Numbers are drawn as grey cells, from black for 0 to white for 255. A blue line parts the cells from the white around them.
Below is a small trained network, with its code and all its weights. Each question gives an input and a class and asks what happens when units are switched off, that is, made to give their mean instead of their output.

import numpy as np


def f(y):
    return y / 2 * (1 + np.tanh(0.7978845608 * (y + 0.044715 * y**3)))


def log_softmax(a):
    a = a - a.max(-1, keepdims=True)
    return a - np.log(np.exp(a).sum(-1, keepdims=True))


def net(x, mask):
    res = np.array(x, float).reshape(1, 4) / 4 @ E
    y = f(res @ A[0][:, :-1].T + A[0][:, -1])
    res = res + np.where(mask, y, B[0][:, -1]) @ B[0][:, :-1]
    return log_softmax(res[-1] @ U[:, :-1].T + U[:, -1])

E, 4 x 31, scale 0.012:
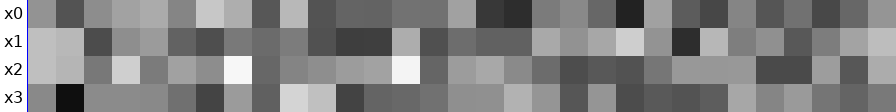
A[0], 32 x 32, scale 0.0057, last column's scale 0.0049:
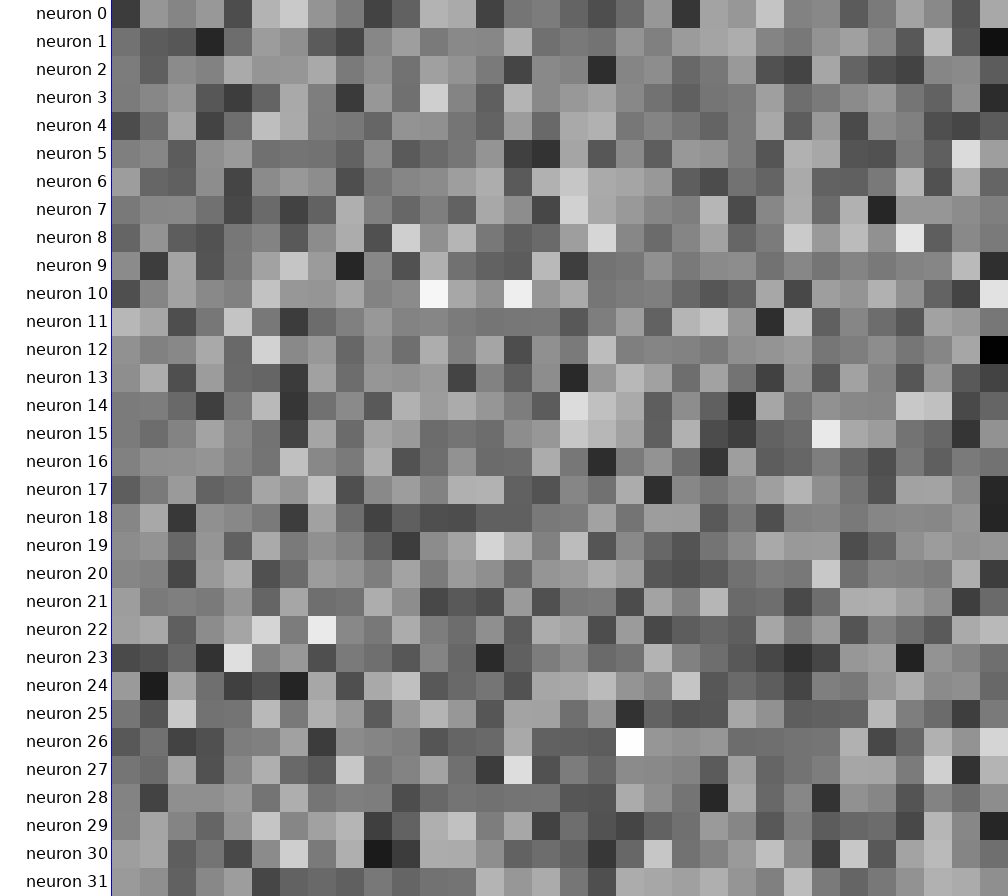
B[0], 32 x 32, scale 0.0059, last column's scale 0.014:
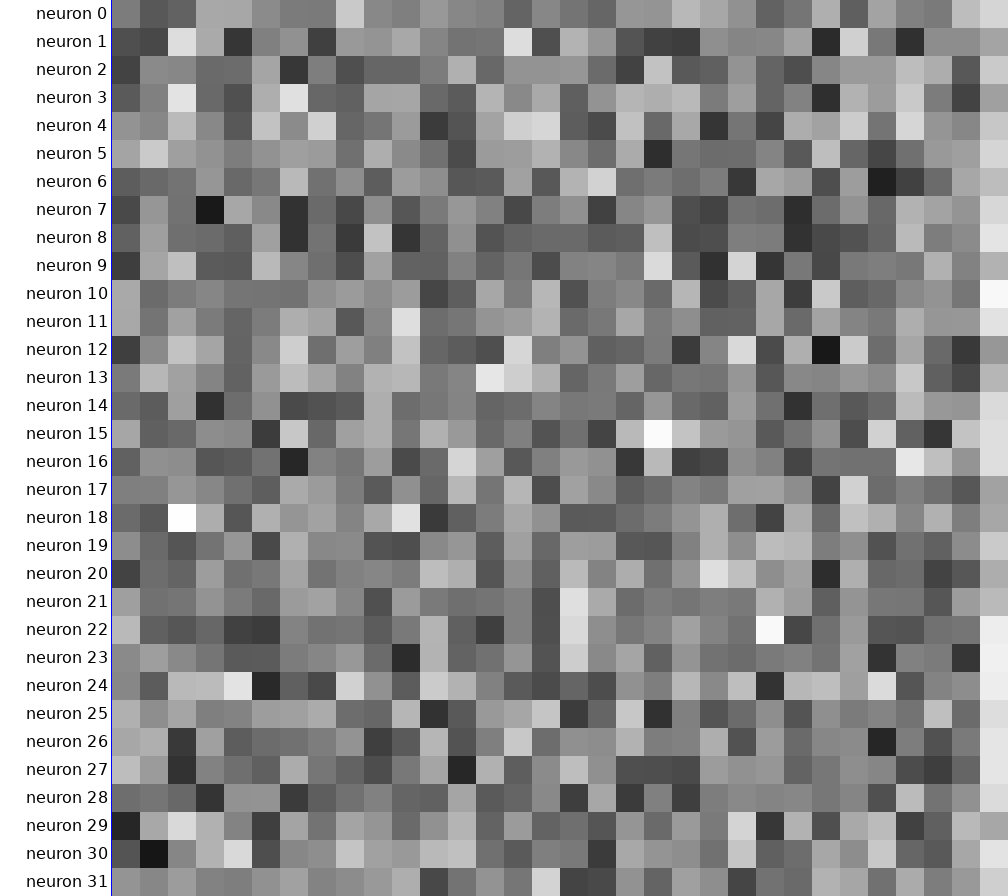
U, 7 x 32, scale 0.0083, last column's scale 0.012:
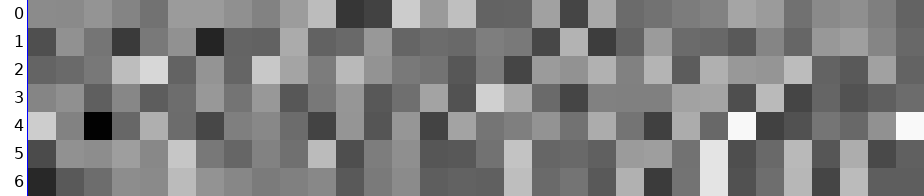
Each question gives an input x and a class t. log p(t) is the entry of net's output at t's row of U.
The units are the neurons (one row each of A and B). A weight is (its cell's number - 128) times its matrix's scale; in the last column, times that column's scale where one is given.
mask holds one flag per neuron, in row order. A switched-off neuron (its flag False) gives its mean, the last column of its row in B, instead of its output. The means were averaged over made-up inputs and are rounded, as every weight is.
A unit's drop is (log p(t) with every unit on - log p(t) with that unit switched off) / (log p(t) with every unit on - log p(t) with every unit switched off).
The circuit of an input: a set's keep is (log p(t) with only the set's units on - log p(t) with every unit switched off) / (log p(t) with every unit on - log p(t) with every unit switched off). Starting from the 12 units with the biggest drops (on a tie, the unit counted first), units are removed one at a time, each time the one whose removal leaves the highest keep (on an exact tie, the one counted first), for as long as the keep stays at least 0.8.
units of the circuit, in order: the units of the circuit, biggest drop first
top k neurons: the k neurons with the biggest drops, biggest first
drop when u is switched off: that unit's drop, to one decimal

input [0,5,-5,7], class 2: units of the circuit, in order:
[neuron 24]
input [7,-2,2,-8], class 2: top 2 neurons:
[neuron 30; neuron 0]
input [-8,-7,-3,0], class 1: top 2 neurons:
[neuron 8; neuron 14]
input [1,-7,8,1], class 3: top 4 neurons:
[neuron 22; neuron 6; neuron 19; neuron 20]
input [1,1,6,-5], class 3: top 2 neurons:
[neuron 24; neuron 22]
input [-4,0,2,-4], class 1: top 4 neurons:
[neuron 24; neuron 8; neuron 15; neuron 7]
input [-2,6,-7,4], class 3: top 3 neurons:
[neuron 26; neuron 23; neuron 21]
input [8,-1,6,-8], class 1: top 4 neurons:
[neuron 16; neuron 2; neuron 24; neuron 9]
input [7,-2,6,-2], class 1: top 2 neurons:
[neuron 16; neuron 2]
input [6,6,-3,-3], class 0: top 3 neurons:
[neuron 31; neuron 11; neuron 8]
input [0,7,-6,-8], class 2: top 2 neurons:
[neuron 30; neuron 29]
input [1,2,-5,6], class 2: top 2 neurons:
[neuron 24; neuron 15]
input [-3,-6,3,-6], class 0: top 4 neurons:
[neuron 10; neuron 25; neuron 24; neuron 4]
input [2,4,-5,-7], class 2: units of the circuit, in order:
[neuron 30]
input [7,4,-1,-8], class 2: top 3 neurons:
[neuron 30; neuron 29; neuron 8]
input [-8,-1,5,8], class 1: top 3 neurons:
[neuron 8; neuron 14; neuron 7]
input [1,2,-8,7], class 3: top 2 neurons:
[neuron 23; neuron 26]
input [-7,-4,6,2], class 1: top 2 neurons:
[neuron 8; neuron 14]
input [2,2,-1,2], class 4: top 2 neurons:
[neuron 30; neuron 4]
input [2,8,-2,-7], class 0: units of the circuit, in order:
[neuron 31]
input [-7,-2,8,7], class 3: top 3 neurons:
[neuron 6; neuron 22; neuron 20]
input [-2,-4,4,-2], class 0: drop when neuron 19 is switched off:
-0.1
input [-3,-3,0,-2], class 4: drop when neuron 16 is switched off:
0.2
